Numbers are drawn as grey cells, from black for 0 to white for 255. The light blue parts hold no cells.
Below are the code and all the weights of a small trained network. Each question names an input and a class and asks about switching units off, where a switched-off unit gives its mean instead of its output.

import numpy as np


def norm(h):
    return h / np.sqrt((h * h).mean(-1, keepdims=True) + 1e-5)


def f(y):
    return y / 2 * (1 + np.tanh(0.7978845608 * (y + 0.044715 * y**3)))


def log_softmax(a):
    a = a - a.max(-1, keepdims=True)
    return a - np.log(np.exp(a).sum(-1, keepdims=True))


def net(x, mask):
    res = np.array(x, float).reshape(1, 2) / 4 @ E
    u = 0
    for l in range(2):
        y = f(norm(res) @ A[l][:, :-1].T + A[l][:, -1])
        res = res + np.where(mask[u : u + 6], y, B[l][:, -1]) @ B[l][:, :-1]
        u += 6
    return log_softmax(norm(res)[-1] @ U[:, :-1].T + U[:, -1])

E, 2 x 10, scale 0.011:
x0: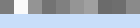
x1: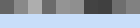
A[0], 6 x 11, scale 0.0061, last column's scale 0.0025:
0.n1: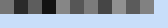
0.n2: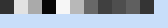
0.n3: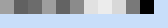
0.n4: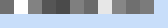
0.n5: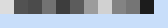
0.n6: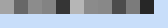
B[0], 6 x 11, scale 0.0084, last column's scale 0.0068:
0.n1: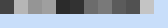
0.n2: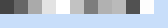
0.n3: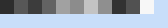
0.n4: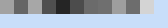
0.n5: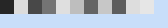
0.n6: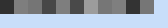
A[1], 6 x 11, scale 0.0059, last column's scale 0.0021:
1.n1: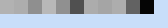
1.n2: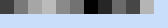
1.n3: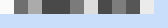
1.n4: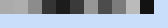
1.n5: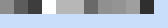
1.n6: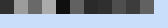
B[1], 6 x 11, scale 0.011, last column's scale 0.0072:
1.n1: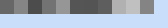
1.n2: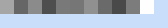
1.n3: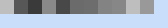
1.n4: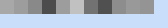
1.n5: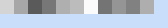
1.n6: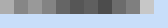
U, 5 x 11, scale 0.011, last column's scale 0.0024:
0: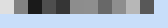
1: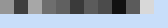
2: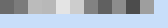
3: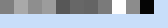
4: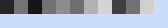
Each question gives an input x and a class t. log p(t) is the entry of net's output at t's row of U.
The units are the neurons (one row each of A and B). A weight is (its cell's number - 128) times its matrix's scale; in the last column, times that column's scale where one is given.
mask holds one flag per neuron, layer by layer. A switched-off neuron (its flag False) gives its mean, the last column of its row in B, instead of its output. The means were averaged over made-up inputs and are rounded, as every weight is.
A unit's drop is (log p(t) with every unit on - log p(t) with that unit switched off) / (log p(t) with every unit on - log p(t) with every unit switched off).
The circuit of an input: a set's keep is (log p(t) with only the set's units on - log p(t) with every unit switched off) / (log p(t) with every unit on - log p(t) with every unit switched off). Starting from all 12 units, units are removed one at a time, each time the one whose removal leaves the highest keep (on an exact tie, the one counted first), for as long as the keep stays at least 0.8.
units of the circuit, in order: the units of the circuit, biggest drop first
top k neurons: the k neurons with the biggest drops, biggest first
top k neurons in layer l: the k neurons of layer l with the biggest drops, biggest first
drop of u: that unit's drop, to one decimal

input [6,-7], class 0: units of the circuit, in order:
0.n2; 0.n4
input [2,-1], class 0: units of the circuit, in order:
0.n5; 0.n4; 1.n3
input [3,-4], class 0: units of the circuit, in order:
0.n2
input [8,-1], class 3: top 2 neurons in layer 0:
0.n4; 0.n3
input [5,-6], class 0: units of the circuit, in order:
0.n2; 0.n4
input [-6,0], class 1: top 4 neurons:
0.n1; 0.n2; 1.n6; 0.n3
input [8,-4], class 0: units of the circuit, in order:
0.n4; 0.n5; 1.n3
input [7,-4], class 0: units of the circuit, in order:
0.n4; 0.n5; 1.n3
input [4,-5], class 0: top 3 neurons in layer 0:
0.n2; 0.n4; 0.n5
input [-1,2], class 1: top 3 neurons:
0.n1; 0.n5; 1.n2
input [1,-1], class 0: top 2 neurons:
0.n4; 0.n2
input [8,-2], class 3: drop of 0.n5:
0.2
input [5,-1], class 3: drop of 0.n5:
0.3
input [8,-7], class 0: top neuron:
0.n4
